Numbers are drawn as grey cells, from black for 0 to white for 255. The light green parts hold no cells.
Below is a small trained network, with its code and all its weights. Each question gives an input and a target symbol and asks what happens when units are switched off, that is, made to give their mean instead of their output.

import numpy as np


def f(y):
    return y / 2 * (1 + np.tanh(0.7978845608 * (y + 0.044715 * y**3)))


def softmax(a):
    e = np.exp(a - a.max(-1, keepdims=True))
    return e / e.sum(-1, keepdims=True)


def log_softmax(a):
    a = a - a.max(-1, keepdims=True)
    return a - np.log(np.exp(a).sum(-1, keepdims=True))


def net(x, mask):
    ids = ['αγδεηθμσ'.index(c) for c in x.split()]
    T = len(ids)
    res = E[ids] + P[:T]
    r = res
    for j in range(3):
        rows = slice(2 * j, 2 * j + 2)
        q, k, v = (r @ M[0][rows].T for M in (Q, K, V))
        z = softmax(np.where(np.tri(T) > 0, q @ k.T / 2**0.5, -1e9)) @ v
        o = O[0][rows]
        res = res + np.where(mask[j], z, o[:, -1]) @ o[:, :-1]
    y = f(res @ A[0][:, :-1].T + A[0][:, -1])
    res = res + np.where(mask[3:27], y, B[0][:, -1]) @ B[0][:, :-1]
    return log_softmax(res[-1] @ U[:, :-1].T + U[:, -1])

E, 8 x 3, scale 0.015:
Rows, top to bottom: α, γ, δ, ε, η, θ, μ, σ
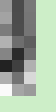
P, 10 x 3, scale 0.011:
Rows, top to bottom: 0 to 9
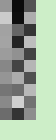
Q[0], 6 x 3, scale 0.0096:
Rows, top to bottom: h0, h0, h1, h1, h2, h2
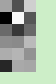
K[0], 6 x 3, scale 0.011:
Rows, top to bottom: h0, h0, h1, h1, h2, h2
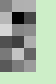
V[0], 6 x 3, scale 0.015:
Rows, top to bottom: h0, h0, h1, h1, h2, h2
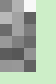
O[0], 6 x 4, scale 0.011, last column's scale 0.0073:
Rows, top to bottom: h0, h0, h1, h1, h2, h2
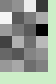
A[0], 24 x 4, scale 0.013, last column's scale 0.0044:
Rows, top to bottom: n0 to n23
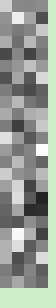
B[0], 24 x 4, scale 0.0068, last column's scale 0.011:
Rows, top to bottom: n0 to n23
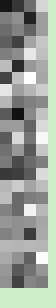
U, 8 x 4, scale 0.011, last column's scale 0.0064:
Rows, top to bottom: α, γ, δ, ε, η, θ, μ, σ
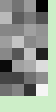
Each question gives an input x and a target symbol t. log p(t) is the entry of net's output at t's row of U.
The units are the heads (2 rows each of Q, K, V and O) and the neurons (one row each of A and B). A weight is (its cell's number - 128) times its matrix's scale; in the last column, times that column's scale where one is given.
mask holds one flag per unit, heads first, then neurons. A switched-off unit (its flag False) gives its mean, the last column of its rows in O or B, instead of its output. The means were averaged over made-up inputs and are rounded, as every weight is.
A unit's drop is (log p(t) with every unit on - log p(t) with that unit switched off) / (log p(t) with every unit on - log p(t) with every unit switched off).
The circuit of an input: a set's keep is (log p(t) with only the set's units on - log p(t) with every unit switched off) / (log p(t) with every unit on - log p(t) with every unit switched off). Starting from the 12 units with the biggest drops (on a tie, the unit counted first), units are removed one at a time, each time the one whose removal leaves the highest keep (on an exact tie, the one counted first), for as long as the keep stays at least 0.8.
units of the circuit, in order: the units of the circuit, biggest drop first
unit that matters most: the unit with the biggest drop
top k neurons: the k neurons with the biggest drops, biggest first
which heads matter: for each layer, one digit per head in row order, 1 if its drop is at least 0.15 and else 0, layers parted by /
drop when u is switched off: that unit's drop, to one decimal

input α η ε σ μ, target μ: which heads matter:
100
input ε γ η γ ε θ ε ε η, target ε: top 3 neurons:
n0; n14; n9
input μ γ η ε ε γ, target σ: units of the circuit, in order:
h0; n17; n4
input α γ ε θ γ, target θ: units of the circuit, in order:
h0; n6
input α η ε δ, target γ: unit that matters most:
n11
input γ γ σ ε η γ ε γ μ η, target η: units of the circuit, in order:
h0; n5
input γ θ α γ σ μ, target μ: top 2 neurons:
n9; n7
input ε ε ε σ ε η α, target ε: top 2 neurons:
n15; n9
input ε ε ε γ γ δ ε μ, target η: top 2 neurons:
n5; n0
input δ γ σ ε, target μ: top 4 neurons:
n0; n14; n9; n3
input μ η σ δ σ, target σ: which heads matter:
101
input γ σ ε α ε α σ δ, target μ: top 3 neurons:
n7; n15; n20
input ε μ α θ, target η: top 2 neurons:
n5; n11
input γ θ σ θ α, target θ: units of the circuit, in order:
h0
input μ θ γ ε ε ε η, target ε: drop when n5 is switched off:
0.1
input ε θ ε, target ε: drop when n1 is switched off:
0.0
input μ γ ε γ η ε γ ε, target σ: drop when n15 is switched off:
0.1
